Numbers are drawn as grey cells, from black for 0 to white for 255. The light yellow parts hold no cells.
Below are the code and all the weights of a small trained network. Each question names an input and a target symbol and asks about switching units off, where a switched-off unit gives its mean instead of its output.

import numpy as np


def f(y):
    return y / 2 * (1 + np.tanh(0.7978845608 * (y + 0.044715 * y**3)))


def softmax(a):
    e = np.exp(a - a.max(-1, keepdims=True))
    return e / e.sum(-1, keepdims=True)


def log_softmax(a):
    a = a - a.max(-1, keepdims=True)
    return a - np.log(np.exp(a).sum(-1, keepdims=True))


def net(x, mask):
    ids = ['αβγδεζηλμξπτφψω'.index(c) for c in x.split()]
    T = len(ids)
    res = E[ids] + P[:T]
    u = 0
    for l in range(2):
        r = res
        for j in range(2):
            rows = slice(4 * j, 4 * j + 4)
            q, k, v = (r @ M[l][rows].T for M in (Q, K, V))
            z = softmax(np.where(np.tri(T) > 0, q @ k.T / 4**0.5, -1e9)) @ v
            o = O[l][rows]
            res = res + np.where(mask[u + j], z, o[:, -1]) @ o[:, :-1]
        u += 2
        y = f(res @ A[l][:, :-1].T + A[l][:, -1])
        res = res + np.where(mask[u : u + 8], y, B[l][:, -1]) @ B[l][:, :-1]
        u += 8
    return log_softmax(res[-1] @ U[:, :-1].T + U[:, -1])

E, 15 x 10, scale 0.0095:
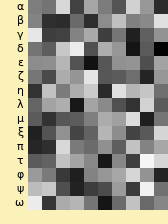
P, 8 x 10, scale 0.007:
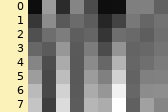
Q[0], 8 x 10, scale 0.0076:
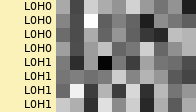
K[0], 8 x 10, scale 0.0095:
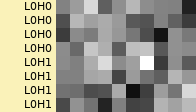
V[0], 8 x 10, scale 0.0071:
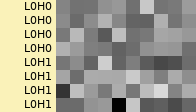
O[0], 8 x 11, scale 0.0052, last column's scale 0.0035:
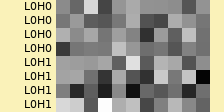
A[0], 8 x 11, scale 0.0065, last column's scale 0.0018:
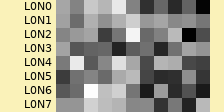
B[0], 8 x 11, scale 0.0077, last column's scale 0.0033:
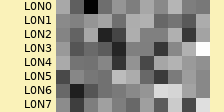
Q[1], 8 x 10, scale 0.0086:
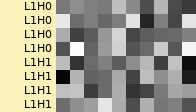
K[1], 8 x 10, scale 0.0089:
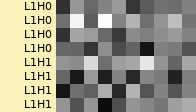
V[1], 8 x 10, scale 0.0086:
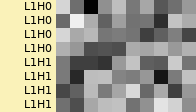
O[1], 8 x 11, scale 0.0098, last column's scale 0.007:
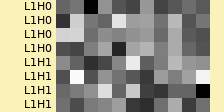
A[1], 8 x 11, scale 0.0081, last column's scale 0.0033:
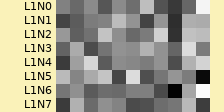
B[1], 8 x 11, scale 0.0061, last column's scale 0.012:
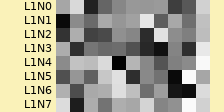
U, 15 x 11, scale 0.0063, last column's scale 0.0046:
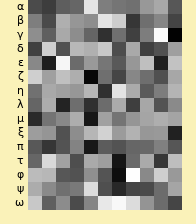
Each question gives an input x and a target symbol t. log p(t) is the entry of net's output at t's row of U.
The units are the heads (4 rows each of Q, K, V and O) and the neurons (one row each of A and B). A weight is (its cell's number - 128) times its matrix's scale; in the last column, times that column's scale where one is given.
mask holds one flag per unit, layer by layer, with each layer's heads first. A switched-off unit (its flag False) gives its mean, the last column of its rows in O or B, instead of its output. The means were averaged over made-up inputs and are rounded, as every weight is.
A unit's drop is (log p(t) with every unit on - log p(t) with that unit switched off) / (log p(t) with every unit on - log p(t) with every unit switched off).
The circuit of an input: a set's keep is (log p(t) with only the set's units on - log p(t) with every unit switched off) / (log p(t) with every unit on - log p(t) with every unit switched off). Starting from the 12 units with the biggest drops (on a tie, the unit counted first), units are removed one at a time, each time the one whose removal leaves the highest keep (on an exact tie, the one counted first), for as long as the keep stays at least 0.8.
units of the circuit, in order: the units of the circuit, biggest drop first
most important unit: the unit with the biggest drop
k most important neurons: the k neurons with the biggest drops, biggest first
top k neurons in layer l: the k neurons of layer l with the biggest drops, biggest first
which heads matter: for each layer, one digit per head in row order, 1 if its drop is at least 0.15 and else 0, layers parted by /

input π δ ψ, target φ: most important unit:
L0H1
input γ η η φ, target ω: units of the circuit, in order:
[L1H1; L0H1]
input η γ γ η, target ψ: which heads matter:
00 / 11
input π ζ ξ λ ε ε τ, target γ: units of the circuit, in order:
[L1H1; L1N7; L1N6; L1N0]
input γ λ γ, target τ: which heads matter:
00 / 10
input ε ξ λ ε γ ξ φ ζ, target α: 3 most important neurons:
[L0N6; L1N4; L0N0]
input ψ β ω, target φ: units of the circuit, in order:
[L1N2; L1H1; L1N1]
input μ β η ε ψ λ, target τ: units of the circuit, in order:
[L1H0; L1N7]
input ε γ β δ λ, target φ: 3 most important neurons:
[L0N4; L1N5; L0N7]
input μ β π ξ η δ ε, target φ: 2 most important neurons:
[L0N7; L1N4]
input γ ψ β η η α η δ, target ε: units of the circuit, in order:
[L0N7; L1H1]
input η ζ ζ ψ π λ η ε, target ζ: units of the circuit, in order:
[L1N1; L1N7]
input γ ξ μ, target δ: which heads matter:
00 / 01
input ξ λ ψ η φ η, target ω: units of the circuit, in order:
[L1H1]
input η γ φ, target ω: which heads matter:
00 / 01
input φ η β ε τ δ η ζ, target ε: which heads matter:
01 / 01
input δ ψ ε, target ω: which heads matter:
01 / 01
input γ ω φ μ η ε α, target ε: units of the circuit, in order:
[L1H1; L0N2]
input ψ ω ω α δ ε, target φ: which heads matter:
01 / 00
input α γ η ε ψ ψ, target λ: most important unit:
L1H0
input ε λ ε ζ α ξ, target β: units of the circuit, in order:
[L0N5; L1N2; L1H1]
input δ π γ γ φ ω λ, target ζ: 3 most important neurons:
[L0N4; L0N2; L1N1]
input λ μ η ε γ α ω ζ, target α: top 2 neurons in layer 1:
[L1N1; L1N4]
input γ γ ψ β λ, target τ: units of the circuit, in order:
[L0N2; L1H0; L1N7]
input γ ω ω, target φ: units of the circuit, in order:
[L1N2; L1H0; L1N4]
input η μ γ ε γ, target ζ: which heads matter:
01 / 11
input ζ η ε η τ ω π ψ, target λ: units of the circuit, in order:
[L1H0; L1N6]
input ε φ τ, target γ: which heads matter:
01 / 01
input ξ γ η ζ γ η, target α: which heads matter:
01 / 11
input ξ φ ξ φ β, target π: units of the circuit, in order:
[L1H0]
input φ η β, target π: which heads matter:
00 / 10
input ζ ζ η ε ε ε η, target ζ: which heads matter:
00 / 01
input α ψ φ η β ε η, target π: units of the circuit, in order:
[L1H0; L0H1; L0N3]
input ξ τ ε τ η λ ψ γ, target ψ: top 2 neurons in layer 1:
[L1N3; L1N6]
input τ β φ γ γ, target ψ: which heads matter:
01 / 11
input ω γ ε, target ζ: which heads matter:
01 / 01
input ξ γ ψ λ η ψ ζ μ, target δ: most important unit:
L0H1
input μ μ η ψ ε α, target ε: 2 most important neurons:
[L0N6; L0N2]
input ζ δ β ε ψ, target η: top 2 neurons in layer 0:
[L0N4; L0N2]
